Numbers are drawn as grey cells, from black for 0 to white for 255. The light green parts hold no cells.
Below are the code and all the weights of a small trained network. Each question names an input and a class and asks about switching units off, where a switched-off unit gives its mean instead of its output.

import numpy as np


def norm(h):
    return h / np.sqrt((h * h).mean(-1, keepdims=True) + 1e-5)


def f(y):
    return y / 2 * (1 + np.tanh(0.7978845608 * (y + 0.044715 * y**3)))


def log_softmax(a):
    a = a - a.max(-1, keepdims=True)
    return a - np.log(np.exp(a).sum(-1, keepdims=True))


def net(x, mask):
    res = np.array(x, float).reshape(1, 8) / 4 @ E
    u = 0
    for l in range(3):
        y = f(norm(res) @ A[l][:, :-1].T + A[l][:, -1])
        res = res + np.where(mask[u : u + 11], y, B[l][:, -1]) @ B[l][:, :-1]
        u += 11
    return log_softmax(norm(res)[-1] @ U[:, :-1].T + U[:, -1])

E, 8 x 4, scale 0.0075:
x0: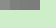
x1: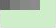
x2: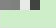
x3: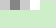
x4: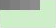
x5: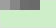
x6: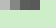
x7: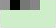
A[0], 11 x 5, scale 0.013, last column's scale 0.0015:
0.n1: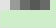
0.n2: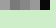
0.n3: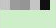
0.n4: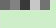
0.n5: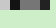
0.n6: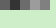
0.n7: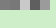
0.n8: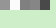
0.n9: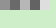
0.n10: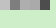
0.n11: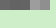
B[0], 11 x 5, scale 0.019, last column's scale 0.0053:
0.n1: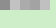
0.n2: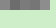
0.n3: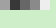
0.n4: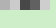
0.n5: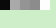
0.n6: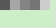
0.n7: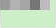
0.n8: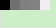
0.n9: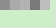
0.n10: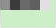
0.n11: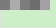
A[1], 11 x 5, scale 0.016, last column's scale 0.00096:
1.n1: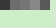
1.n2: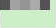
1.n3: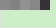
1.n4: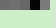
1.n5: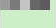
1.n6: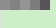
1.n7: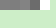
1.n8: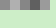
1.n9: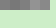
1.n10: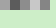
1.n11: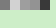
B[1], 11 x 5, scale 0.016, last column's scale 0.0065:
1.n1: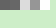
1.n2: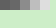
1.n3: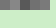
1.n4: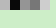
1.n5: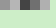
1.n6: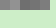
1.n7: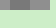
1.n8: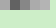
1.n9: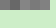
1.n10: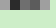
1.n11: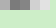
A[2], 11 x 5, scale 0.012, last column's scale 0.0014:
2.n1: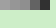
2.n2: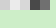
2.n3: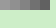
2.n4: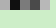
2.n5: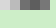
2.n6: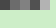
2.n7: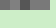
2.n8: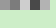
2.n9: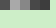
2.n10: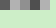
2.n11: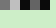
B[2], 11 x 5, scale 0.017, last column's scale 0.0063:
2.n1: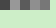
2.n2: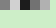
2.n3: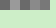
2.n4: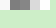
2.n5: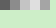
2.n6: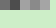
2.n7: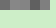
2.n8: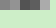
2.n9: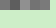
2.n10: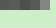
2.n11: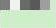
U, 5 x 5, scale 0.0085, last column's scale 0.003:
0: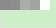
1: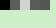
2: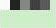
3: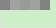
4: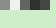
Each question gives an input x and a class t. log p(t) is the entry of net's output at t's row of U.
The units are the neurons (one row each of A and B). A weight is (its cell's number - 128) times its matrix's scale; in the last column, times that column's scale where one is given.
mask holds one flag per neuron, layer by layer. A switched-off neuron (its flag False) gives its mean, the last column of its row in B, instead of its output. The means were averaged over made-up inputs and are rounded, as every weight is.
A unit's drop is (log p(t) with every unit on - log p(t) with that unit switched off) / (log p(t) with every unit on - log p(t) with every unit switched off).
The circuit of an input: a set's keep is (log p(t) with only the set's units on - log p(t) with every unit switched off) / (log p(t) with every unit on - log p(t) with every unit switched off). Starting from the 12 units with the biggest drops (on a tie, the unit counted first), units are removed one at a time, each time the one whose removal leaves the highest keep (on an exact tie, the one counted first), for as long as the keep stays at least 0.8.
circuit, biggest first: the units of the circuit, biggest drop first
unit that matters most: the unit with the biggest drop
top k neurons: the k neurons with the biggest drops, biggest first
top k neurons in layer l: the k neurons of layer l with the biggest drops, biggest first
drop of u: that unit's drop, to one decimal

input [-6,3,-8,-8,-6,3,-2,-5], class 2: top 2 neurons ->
(1.n4, 0.n5)
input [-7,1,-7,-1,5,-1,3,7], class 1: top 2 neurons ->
(0.n5, 2.n4)
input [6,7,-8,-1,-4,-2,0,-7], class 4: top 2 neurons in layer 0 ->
(0.n4, 0.n5)
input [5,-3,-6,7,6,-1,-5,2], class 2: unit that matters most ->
0.n3
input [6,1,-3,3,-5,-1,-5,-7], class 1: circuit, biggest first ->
(0.n8, 2.n4)
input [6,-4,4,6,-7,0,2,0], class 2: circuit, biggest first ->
(0.n3, 1.n10)
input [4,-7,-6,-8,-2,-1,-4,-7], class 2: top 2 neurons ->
(1.n4, 0.n5)
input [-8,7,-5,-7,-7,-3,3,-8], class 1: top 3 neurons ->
(0.n8, 0.n10, 0.n3)
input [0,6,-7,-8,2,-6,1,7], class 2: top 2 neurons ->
(1.n4, 0.n8)
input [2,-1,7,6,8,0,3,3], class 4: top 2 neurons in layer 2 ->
(2.n2, 2.n8)
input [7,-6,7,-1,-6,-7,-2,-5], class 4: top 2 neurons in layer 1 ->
(1.n5, 1.n1)
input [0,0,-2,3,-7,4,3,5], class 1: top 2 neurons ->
(0.n5, 2.n4)
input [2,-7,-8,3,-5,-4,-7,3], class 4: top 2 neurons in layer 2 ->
(2.n11, 2.n4)
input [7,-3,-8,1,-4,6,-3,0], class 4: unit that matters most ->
2.n11
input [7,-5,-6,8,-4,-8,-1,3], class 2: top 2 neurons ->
(0.n3, 1.n10)
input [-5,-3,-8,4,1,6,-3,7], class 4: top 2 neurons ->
(0.n4, 0.n8)
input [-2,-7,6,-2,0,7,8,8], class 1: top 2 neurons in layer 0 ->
(0.n5, 0.n4)
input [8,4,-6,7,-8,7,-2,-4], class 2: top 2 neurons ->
(0.n3, 0.n5)
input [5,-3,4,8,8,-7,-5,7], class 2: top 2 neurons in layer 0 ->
(0.n8, 0.n10)
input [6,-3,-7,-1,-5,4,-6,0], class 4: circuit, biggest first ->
(0.n4)
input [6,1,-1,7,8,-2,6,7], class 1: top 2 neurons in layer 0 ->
(0.n5, 0.n6)
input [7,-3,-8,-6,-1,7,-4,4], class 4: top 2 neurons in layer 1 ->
(1.n1, 1.n10)
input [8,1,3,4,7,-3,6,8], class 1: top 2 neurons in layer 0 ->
(0.n5, 0.n10)
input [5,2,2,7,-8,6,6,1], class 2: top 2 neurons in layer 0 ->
(0.n3, 0.n10)
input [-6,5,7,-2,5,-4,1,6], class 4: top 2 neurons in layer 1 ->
(1.n5, 1.n1)
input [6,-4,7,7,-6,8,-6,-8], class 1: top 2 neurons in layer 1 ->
(1.n4, 1.n11)
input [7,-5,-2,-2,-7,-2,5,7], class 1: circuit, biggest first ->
(0.n5)
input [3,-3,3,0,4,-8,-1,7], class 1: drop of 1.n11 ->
-0.1
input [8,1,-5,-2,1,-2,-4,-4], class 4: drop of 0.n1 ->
0.2
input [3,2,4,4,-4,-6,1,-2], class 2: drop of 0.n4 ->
0.1
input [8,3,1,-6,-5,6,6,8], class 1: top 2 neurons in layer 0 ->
(0.n5, 0.n10)
